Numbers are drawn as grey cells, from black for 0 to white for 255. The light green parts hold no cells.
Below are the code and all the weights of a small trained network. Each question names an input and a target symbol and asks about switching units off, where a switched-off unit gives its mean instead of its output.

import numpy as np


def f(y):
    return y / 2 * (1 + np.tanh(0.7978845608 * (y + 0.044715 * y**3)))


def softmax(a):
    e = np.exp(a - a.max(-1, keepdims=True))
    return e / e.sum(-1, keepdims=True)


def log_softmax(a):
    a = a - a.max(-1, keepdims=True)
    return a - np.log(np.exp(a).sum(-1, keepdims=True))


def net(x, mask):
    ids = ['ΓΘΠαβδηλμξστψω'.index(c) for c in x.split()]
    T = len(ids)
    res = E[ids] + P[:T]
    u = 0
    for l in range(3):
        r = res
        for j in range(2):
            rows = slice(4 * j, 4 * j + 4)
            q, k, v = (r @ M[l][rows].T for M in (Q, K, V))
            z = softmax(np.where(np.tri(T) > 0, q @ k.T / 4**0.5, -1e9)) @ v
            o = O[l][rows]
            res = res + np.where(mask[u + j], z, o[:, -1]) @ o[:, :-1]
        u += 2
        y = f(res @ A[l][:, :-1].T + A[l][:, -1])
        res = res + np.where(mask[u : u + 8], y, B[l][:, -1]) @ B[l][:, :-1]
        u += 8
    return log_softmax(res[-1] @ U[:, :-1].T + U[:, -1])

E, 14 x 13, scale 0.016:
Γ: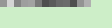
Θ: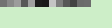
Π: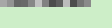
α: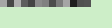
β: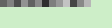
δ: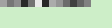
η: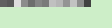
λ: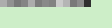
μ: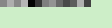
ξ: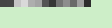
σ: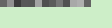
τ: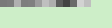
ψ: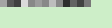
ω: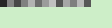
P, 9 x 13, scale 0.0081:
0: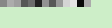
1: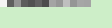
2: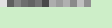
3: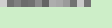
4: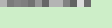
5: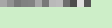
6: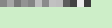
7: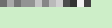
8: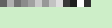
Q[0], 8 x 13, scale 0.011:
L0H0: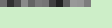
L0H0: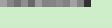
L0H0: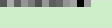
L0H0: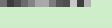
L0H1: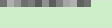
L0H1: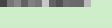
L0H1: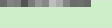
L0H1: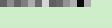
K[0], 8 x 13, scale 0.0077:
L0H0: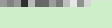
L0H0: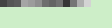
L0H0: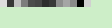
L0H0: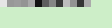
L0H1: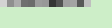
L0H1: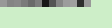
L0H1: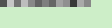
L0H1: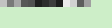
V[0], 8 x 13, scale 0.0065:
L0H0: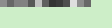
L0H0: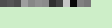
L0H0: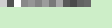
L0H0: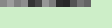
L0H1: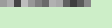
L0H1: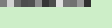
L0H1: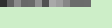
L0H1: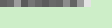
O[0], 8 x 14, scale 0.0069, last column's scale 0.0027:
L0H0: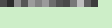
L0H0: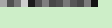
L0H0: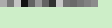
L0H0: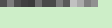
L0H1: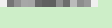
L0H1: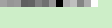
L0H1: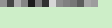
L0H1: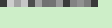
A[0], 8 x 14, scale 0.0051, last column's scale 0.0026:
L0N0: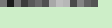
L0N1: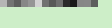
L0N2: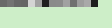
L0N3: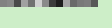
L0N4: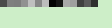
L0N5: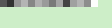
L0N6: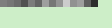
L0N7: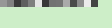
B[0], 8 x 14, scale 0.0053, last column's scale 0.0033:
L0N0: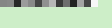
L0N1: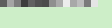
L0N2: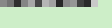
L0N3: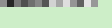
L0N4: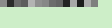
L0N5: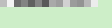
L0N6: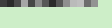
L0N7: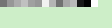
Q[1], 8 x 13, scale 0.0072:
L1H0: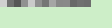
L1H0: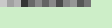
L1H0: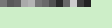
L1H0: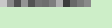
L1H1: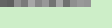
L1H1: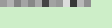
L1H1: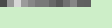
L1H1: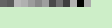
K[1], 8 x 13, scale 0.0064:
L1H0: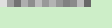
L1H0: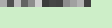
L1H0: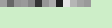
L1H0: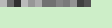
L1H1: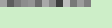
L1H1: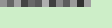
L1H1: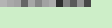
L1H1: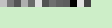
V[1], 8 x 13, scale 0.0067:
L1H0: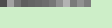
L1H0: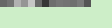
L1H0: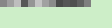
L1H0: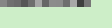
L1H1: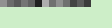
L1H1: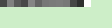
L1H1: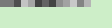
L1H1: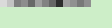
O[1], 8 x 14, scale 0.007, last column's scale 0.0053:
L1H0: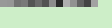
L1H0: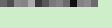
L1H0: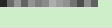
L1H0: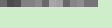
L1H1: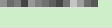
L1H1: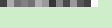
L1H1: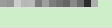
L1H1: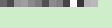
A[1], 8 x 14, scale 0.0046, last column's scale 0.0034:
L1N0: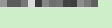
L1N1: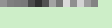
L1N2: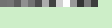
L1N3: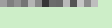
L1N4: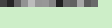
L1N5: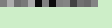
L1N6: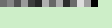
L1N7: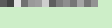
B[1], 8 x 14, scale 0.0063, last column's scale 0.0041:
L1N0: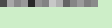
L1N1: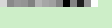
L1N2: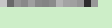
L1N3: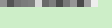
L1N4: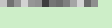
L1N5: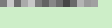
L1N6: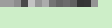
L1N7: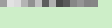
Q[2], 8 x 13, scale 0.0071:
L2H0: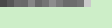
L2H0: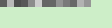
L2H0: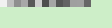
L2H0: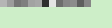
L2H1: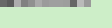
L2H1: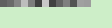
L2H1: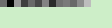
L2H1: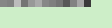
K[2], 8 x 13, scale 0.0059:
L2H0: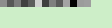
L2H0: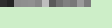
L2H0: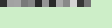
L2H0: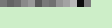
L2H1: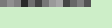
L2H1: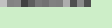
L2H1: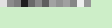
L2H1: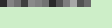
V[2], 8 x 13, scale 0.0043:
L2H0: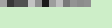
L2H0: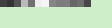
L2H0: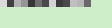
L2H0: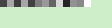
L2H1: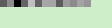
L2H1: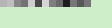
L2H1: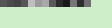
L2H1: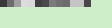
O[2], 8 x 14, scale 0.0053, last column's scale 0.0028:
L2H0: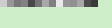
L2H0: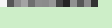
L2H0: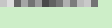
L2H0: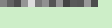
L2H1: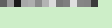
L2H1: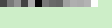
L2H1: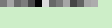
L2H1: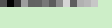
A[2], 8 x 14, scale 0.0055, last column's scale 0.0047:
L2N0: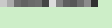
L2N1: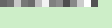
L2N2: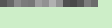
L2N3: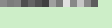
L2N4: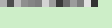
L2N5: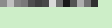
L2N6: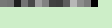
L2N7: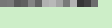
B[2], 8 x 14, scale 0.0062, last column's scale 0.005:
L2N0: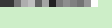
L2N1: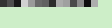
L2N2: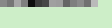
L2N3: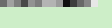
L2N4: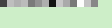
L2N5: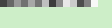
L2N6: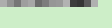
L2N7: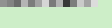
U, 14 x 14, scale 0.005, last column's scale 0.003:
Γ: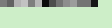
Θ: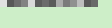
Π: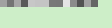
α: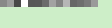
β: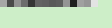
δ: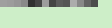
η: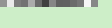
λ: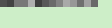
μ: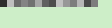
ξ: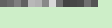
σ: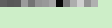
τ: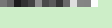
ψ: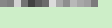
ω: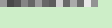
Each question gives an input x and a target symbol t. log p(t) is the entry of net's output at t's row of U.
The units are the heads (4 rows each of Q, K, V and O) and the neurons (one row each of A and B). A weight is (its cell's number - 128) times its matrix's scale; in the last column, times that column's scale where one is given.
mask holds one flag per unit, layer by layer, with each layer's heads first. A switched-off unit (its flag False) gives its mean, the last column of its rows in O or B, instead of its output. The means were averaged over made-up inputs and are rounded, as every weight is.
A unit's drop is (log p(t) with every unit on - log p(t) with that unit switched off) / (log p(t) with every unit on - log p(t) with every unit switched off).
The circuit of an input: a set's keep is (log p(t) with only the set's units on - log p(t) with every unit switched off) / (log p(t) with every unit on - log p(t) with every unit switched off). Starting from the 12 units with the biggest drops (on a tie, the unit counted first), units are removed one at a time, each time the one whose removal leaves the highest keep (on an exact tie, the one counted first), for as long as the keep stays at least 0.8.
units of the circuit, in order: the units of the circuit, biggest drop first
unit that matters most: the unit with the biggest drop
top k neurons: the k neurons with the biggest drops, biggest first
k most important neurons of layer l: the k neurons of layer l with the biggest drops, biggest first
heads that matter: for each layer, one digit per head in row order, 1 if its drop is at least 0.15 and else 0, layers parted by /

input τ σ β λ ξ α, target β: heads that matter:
10 / 00 / 00
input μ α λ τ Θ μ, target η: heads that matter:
00 / 11 / 10
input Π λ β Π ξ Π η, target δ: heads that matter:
11 / 01 / 11
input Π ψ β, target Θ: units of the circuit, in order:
(L0H1 L1H0)
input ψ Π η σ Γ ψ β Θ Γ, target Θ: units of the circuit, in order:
(L0H1 L1H1)
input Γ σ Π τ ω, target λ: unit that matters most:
L2H1
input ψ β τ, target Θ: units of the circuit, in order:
(L0H1 L1H0 L1H1)
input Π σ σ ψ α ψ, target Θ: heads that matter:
01 / 10 / 00
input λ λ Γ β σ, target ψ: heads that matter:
01 / 01 / 10
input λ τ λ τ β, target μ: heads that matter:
11 / 00 / 10
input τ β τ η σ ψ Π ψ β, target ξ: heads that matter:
01 / 11 / 11
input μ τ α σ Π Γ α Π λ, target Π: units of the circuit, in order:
(L0H1 L0H0)
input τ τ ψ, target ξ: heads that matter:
11 / 11 / 11
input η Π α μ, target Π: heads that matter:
00 / 01 / 01
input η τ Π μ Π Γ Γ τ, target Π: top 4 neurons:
(L2N5 L1N1 L0N5 L1N6)
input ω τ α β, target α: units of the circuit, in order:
(L0H0 L0N7)
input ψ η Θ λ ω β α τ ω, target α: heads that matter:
10 / 00 / 10
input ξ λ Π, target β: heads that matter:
10 / 10 / 11
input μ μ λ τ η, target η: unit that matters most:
L2H0
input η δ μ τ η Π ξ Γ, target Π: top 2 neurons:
(L2N5 L0N1)
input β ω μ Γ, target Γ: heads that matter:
11 / 01 / 01
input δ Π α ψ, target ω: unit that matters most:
L1H1
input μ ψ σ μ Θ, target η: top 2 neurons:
(L2N3 L1N1)
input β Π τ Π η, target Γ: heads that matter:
11 / 01 / 11
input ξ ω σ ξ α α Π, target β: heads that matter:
10 / 10 / 01
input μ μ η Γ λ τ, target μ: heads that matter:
01 / 00 / 00
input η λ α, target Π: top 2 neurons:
(L1N1 L2N0)
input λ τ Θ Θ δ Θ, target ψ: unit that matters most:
L2H0
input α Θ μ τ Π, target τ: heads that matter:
10 / 01 / 00
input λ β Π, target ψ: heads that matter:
01 / 01 / 10
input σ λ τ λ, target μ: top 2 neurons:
(L1N1 L0N3)
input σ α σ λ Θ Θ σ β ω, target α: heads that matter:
10 / 00 / 00
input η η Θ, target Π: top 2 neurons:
(L2N5 L2N0)
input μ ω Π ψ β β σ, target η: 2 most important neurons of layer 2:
(L2N3 L2N6)
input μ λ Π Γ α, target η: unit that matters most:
L2H0
